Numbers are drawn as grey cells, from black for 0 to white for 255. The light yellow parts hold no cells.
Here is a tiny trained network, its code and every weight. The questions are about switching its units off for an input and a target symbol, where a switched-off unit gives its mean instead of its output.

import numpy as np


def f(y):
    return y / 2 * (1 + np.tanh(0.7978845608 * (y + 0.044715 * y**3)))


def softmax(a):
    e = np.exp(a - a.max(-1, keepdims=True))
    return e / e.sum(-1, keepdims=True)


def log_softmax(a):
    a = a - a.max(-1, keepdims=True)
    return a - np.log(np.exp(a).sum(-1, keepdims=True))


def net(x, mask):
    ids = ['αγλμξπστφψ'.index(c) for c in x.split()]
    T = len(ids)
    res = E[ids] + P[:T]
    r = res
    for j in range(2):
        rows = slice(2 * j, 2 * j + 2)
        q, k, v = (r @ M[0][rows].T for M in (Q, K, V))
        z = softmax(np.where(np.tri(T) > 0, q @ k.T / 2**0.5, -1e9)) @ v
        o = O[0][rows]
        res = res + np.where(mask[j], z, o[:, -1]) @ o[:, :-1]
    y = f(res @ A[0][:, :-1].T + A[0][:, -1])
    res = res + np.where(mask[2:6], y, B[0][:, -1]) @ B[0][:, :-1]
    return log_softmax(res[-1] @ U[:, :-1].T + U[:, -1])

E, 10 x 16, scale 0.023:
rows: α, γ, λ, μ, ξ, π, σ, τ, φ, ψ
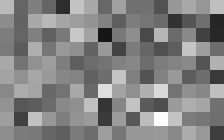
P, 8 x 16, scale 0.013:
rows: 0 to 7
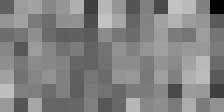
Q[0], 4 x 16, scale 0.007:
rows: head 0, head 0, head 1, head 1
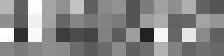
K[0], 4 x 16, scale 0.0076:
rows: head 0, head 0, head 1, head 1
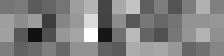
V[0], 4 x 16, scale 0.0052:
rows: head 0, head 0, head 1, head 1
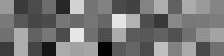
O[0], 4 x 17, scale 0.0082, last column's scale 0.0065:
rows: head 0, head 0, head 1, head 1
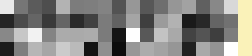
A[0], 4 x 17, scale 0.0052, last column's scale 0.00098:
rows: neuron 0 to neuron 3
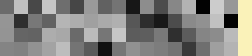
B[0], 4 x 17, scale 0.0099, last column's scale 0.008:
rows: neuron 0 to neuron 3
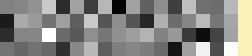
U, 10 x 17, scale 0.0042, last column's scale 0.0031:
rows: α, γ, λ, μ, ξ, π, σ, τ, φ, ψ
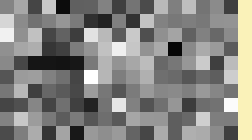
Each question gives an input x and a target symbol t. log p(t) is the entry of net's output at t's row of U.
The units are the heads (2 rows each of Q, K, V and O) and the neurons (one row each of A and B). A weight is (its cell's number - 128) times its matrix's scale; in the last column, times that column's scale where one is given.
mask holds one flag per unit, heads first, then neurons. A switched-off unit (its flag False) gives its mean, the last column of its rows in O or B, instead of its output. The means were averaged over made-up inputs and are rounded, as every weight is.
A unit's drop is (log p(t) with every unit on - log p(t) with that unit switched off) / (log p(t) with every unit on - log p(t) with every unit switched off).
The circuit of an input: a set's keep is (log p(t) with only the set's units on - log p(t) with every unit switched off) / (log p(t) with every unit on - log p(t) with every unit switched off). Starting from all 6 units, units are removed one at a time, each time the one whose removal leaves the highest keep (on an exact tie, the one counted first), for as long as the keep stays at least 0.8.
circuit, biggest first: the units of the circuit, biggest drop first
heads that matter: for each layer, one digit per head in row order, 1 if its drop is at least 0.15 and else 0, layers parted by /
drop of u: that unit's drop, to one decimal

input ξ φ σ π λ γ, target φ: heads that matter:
01
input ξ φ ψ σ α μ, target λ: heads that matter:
01
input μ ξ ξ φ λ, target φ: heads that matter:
01
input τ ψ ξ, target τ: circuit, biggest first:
head 0
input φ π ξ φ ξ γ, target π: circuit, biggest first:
neuron 2; head 1; head 0
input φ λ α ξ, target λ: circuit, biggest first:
head 1; head 0
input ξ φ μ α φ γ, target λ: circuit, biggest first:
head 1; head 0
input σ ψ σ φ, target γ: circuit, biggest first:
head 0; head 1; neuron 3
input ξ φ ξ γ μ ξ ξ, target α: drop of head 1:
1.3
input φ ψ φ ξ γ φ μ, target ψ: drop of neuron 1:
0.9
